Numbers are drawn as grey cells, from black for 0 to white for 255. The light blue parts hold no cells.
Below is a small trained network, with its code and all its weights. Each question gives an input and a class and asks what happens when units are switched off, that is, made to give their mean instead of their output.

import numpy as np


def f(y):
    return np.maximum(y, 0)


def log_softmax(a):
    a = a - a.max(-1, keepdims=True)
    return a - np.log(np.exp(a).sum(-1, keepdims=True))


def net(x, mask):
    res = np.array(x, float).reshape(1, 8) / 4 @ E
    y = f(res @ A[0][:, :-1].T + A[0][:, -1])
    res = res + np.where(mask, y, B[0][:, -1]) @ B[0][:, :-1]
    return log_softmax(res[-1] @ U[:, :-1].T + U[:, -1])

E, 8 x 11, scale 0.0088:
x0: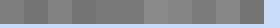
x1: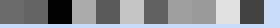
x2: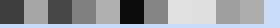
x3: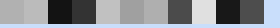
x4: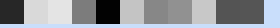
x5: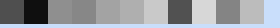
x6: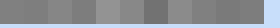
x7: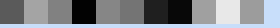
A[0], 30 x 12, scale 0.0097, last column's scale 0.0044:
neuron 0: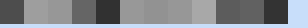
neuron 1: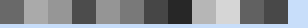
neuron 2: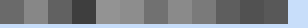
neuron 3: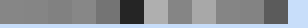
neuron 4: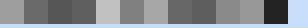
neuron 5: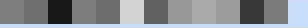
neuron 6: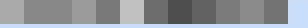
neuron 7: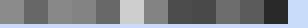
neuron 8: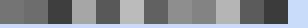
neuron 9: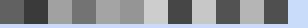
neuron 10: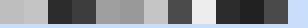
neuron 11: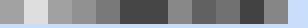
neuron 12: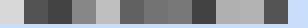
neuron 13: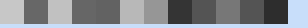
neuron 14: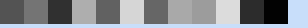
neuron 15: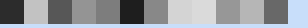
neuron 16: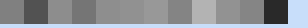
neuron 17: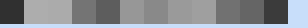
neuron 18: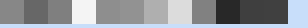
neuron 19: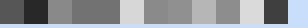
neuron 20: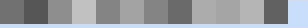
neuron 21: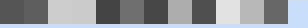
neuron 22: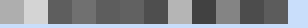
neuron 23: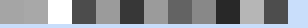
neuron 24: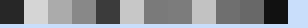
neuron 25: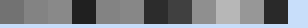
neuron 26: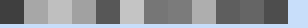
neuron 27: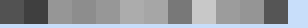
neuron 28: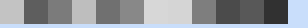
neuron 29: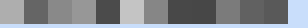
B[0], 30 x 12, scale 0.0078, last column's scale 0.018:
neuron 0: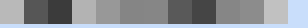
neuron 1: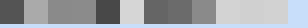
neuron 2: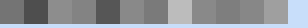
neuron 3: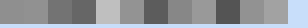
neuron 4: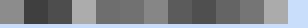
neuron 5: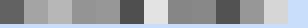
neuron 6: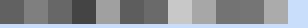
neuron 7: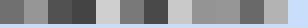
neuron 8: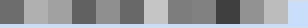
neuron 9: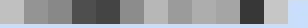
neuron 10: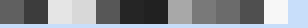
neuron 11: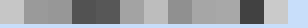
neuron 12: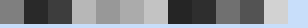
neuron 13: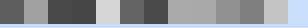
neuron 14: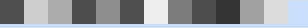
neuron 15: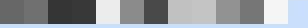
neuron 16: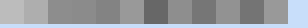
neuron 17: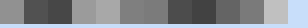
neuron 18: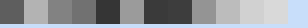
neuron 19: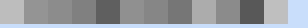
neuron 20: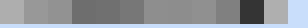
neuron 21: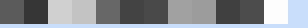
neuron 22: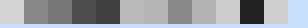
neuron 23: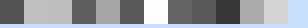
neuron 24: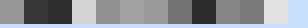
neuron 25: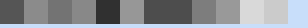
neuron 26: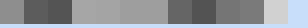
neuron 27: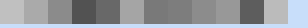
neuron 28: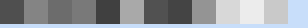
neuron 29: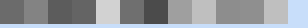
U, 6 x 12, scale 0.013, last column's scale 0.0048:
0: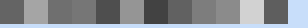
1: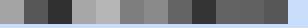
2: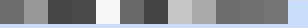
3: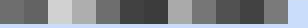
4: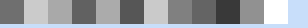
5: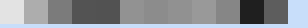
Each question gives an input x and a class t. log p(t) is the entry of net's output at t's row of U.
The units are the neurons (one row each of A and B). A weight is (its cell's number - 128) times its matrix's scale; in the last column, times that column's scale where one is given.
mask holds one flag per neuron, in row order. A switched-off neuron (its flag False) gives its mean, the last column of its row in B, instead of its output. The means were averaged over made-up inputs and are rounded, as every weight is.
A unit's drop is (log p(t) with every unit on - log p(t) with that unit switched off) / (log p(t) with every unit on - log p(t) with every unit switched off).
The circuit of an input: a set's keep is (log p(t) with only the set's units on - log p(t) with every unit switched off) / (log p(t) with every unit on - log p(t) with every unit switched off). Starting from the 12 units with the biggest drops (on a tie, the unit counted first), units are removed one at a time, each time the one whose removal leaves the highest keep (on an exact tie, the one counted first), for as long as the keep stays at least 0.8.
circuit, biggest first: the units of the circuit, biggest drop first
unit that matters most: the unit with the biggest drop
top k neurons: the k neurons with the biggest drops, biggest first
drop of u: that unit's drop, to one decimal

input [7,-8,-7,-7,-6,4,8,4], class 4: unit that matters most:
neuron 23
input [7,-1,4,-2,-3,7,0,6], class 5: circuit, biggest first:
[neuron 9; neuron 19]
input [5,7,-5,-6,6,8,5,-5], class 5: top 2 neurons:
[neuron 19; neuron 27]
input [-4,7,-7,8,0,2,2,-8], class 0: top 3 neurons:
[neuron 28; neuron 18; neuron 21]
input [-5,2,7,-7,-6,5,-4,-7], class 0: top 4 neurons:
[neuron 18; neuron 28; neuron 10; neuron 13]
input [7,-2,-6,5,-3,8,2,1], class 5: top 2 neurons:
[neuron 9; neuron 15]
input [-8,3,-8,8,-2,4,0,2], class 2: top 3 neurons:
[neuron 13; neuron 7; neuron 21]
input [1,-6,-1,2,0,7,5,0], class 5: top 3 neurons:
[neuron 9; neuron 14; neuron 5]
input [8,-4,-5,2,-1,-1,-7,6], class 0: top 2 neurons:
[neuron 25; neuron 15]
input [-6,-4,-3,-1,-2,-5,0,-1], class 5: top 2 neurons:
[neuron 14; neuron 22]
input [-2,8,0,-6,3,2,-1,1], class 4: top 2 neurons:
[neuron 14; neuron 10]
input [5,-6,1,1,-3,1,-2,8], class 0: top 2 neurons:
[neuron 25; neuron 1]
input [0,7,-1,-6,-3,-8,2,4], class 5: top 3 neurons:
[neuron 22; neuron 10; neuron 23]
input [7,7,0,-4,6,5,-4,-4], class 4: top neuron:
[neuron 14]
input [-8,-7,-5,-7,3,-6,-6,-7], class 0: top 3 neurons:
[neuron 18; neuron 28; neuron 10]
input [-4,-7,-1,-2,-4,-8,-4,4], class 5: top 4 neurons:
[neuron 22; neuron 11; neuron 14; neuron 5]
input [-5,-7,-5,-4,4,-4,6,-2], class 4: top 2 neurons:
[neuron 23; neuron 15]
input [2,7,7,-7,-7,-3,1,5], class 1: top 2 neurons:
[neuron 12; neuron 10]
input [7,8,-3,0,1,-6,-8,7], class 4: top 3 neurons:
[neuron 14; neuron 5; neuron 8]
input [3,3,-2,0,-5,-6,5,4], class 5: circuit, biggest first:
[neuron 22]
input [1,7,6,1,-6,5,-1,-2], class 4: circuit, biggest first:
[neuron 14; neuron 5]
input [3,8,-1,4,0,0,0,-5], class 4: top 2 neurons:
[neuron 14; neuron 5]
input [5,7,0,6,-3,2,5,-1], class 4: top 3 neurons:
[neuron 14; neuron 5; neuron 21]
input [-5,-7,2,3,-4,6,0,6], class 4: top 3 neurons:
[neuron 23; neuron 18; neuron 28]
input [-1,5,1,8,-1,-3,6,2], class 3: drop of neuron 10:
1.1
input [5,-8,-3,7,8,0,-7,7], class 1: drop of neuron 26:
0.3
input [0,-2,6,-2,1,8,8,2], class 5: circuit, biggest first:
[neuron 9]
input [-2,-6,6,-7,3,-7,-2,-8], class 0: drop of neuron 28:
0.6
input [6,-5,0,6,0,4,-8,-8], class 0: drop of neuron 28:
0.6
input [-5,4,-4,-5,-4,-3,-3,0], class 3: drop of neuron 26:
0.2
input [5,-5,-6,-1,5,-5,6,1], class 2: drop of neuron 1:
0.0
